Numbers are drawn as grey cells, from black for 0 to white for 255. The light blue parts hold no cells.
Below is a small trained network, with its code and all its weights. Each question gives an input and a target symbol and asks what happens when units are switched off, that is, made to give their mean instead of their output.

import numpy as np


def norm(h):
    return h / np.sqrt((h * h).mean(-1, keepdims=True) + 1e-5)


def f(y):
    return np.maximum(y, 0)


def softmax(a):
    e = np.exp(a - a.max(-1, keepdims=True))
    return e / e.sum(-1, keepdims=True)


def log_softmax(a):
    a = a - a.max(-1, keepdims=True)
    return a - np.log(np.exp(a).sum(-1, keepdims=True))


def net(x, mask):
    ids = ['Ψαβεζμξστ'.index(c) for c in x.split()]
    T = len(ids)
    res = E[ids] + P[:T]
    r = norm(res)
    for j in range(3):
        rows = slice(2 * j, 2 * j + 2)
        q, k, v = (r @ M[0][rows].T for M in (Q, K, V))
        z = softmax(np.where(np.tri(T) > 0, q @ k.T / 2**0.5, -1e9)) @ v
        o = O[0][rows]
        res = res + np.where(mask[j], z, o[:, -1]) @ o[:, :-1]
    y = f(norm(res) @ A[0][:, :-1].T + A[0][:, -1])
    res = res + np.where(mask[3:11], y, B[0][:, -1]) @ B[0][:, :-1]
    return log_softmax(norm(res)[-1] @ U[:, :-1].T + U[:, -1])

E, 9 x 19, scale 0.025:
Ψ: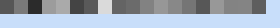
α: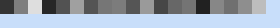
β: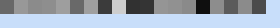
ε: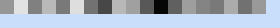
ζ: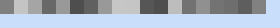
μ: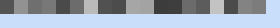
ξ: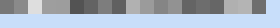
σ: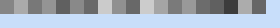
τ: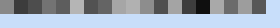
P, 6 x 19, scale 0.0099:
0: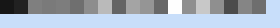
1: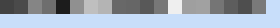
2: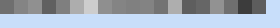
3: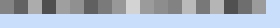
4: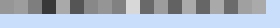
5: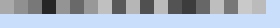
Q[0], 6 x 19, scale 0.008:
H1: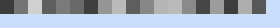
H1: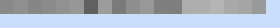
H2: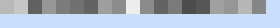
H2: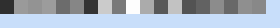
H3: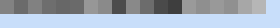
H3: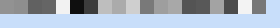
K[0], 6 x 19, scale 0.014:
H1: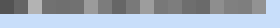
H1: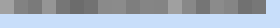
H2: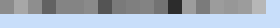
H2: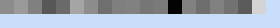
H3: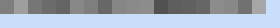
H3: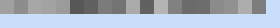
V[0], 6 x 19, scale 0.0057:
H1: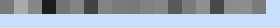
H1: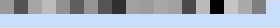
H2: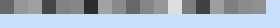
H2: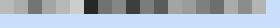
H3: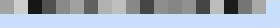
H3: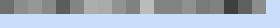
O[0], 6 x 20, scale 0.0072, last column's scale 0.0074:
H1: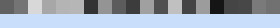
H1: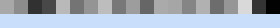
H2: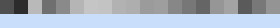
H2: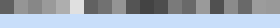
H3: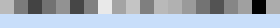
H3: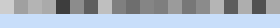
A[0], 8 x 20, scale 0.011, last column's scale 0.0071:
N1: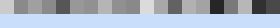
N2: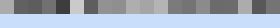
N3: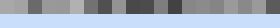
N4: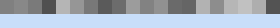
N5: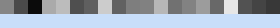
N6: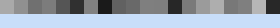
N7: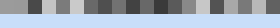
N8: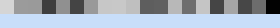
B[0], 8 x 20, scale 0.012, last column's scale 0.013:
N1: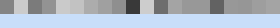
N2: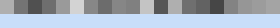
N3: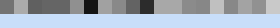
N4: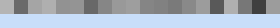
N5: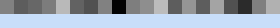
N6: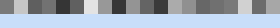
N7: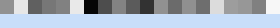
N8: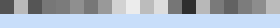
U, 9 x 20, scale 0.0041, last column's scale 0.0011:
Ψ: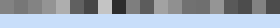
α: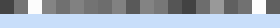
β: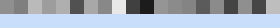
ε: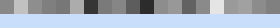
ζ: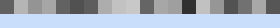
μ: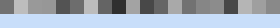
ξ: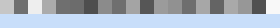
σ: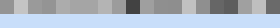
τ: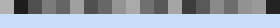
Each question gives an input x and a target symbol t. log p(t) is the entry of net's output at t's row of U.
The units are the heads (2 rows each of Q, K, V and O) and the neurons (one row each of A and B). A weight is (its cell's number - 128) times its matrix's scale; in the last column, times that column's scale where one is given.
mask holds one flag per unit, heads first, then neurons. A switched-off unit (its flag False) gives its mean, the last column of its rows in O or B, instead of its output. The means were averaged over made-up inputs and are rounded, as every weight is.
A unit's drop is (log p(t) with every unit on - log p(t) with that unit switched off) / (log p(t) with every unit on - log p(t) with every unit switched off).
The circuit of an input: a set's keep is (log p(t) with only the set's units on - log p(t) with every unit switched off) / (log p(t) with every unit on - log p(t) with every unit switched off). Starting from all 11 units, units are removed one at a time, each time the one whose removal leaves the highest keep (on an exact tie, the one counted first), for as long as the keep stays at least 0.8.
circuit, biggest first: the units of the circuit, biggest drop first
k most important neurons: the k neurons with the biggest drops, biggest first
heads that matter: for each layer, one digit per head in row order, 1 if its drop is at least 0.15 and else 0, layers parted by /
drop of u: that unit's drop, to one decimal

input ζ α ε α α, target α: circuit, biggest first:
[N7; H1]
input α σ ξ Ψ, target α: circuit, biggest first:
[H3; H2; N7]
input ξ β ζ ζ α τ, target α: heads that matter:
011
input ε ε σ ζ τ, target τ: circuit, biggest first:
[N7; N2]
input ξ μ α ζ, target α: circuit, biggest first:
[H3; H2; N7]
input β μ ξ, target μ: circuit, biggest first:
[H3; N6; H2]
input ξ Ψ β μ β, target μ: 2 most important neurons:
[N6; N7]
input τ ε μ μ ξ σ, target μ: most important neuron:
[N6]
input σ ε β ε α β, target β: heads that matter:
001
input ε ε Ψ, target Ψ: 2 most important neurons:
[N5; N7]
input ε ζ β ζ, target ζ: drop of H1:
0.0
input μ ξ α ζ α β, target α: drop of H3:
0.3
